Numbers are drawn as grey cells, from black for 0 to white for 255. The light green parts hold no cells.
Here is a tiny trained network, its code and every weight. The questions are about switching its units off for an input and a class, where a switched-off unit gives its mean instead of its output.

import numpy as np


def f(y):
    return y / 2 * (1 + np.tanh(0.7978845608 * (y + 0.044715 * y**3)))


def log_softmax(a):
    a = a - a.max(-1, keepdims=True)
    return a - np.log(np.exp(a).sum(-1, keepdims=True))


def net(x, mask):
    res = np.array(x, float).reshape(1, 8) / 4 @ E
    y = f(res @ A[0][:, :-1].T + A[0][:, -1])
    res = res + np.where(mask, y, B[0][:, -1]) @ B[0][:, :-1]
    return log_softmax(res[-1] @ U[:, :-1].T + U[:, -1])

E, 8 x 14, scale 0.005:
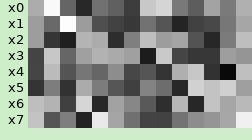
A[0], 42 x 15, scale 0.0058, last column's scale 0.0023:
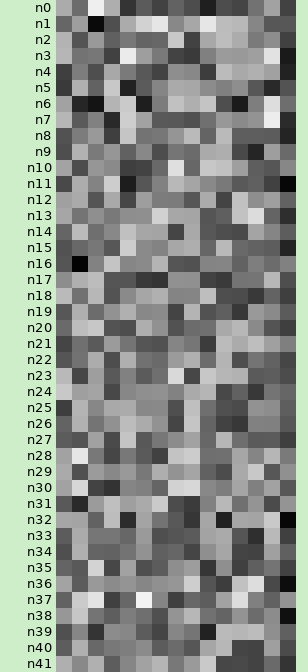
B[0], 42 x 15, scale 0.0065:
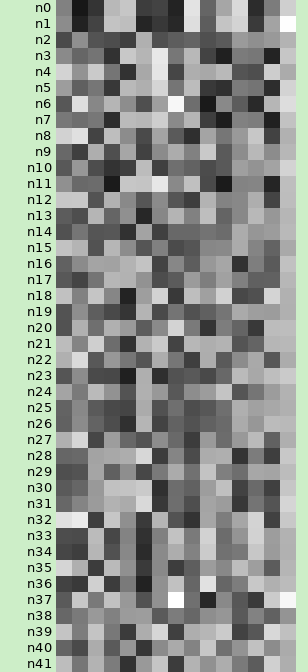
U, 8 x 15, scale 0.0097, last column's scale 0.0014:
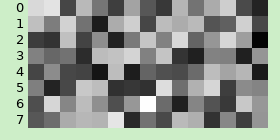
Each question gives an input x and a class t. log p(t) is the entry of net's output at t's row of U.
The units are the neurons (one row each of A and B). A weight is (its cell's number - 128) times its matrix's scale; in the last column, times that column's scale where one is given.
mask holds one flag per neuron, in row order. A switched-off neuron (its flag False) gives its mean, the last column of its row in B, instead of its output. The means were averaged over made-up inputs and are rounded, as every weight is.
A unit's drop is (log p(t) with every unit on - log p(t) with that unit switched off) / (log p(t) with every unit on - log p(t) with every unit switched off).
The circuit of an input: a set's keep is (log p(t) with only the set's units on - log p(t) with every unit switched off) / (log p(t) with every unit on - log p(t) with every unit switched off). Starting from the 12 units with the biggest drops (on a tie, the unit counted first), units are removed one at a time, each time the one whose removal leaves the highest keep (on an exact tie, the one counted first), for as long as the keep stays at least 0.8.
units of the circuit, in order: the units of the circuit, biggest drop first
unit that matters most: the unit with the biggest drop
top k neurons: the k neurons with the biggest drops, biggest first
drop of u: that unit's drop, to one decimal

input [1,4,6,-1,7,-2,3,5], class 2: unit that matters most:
n33
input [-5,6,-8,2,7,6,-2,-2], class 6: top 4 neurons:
[n37, n20, n1, n36]
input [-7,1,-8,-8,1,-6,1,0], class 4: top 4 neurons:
[n23, n10, n2, n6]
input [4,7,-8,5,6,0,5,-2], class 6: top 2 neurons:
[n37, n1]
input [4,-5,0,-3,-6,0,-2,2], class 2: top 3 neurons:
[n36, n13, n0]
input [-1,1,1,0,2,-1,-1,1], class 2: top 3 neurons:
[n1, n37, n30]
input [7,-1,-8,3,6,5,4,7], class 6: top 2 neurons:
[n37, n20]
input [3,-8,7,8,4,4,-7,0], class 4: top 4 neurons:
[n19, n26, n25, n14]
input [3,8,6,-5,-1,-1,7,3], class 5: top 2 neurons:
[n0, n17]
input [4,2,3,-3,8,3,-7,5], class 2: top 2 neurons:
[n34, n33]
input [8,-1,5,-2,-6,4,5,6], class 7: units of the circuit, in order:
[n30, n28]
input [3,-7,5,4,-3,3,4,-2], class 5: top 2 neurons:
[n1, n37]
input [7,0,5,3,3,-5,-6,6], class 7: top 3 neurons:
[n30, n28, n32]
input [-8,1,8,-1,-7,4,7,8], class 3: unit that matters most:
n3
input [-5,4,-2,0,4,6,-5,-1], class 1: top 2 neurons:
[n21, n4]
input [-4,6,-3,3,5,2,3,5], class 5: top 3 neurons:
[n0, n11, n5]
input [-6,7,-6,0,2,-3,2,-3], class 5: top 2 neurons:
[n0, n6]
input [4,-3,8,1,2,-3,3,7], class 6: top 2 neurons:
[n6, n5]
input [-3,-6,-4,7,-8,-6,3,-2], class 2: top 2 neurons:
[n36, n13]
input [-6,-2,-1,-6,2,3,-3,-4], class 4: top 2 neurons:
[n10, n23]
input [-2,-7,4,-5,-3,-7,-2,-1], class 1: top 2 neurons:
[n18, n41]
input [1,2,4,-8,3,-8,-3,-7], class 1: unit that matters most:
n18
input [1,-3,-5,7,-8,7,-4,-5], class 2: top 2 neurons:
[n36, n13]
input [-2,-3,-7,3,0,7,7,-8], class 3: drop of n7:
-0.1
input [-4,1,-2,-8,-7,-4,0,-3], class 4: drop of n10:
0.8
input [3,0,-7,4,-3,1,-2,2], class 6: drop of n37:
0.2
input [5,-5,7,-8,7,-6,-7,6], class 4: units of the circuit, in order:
[n23]
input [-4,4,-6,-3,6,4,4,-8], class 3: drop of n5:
0.4
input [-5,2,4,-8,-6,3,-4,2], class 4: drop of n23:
0.2
